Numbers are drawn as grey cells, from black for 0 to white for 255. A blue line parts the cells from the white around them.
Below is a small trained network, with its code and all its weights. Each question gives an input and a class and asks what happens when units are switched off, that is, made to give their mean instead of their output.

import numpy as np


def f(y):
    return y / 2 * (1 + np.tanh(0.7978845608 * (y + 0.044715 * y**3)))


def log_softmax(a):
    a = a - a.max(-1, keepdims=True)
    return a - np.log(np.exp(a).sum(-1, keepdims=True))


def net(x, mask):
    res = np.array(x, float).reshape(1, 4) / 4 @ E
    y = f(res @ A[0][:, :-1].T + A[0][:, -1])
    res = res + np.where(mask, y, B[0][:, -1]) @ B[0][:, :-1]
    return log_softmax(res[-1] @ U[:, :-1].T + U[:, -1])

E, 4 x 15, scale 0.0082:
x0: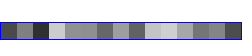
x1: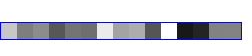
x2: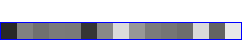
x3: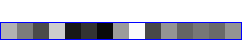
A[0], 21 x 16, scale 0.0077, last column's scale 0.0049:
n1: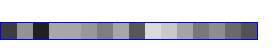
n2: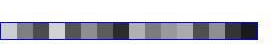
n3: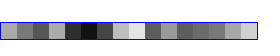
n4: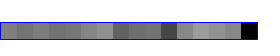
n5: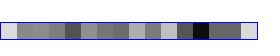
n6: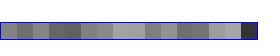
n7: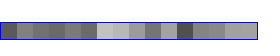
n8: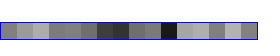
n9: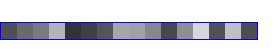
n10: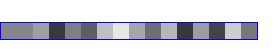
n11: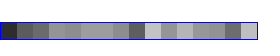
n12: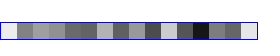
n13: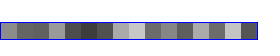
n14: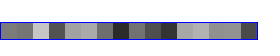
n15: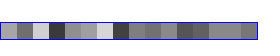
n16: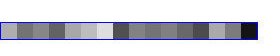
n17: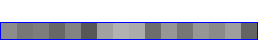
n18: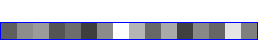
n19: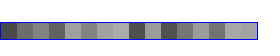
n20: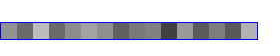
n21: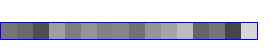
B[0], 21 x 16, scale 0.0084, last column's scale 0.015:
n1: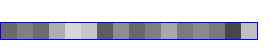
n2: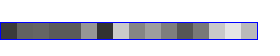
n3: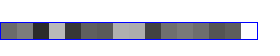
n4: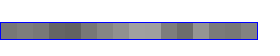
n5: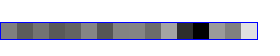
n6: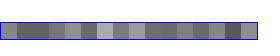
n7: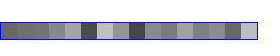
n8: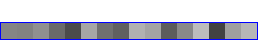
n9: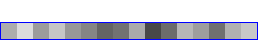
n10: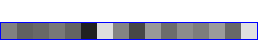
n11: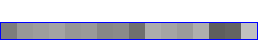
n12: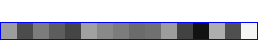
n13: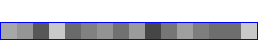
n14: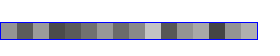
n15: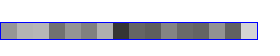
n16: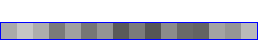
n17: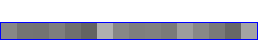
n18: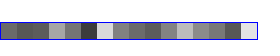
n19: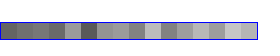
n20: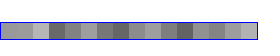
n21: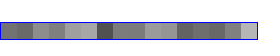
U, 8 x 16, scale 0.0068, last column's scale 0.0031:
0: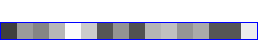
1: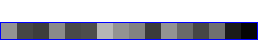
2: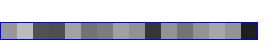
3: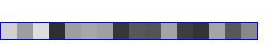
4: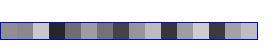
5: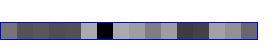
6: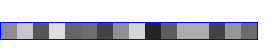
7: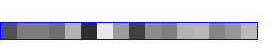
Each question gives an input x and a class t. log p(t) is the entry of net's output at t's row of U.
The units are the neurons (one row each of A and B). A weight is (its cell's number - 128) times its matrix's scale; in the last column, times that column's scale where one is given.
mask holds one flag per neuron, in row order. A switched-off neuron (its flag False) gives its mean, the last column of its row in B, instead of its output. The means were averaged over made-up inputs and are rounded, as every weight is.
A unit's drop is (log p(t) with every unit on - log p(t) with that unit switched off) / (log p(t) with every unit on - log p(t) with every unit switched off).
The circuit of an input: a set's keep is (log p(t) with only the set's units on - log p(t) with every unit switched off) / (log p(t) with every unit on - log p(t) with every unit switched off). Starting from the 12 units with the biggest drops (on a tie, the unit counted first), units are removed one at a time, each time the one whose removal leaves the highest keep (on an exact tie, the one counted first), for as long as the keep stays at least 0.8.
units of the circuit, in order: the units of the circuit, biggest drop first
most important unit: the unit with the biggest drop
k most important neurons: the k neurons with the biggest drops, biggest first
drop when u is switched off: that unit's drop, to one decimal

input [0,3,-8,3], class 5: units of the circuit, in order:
n2
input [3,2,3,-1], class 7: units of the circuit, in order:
n12, n3
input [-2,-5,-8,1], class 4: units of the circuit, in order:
n14, n8
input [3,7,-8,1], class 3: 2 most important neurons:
n16, n15
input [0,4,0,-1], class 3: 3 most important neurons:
n3, n13, n18
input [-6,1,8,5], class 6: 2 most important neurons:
n9, n12
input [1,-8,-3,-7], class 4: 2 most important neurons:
n14, n8
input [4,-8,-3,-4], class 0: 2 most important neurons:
n1, n11
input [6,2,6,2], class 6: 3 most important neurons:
n12, n9, n5
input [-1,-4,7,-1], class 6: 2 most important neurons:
n9, n8
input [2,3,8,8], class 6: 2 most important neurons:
n9, n13
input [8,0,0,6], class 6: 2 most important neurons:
n12, n3
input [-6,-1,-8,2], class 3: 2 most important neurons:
n3, n15
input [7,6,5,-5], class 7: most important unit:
n10
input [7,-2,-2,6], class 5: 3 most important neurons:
n2, n18, n21
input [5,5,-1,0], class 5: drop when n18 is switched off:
0.3
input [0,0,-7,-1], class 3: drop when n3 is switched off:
0.2
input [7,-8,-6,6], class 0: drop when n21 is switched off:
0.1
